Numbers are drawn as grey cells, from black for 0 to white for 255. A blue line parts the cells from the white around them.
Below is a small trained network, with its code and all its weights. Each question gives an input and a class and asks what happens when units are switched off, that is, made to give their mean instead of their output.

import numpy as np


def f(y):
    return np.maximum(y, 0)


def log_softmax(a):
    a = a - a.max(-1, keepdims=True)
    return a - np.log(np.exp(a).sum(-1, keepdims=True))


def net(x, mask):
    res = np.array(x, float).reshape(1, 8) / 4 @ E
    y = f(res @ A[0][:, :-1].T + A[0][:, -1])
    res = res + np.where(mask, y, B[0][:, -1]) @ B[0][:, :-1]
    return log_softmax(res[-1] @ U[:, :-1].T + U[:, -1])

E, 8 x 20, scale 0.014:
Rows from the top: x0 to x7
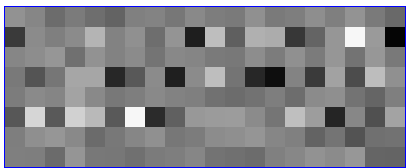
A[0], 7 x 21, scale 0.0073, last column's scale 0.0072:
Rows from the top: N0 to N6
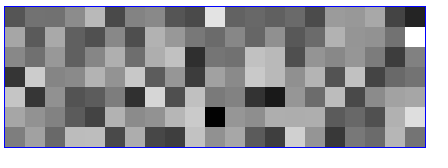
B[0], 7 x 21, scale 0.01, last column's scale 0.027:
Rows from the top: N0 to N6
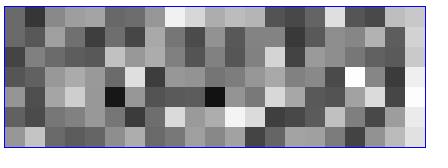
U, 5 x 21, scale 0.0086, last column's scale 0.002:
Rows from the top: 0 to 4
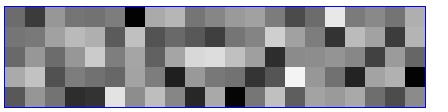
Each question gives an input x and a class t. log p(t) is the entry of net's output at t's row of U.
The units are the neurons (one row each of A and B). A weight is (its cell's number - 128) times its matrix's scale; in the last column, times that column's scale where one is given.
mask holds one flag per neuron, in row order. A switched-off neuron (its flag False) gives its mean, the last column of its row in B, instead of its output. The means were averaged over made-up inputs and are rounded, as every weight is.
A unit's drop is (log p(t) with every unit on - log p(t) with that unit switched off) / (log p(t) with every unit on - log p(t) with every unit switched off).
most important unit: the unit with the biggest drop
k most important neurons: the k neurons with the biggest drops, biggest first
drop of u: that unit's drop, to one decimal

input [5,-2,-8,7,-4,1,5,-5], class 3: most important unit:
N3
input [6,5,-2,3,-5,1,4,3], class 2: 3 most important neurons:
N1, N4, N0
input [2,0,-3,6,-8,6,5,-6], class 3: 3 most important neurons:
N5, N6, N3
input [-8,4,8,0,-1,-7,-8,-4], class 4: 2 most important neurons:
N2, N5
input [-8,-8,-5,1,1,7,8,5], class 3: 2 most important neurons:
N6, N0
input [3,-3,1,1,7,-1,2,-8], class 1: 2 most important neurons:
N0, N4
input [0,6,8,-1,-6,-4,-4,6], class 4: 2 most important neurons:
N2, N5
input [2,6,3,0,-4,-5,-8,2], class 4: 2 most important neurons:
N2, N5
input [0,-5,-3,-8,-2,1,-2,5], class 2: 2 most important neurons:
N1, N4
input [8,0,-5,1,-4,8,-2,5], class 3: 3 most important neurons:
N6, N5, N4
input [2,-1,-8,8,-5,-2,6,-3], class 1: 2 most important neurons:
N4, N5
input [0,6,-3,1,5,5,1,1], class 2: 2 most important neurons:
N4, N0
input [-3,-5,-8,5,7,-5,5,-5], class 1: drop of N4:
0.9
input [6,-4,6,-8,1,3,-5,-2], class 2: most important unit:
N5
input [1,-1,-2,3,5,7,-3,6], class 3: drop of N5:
0.2
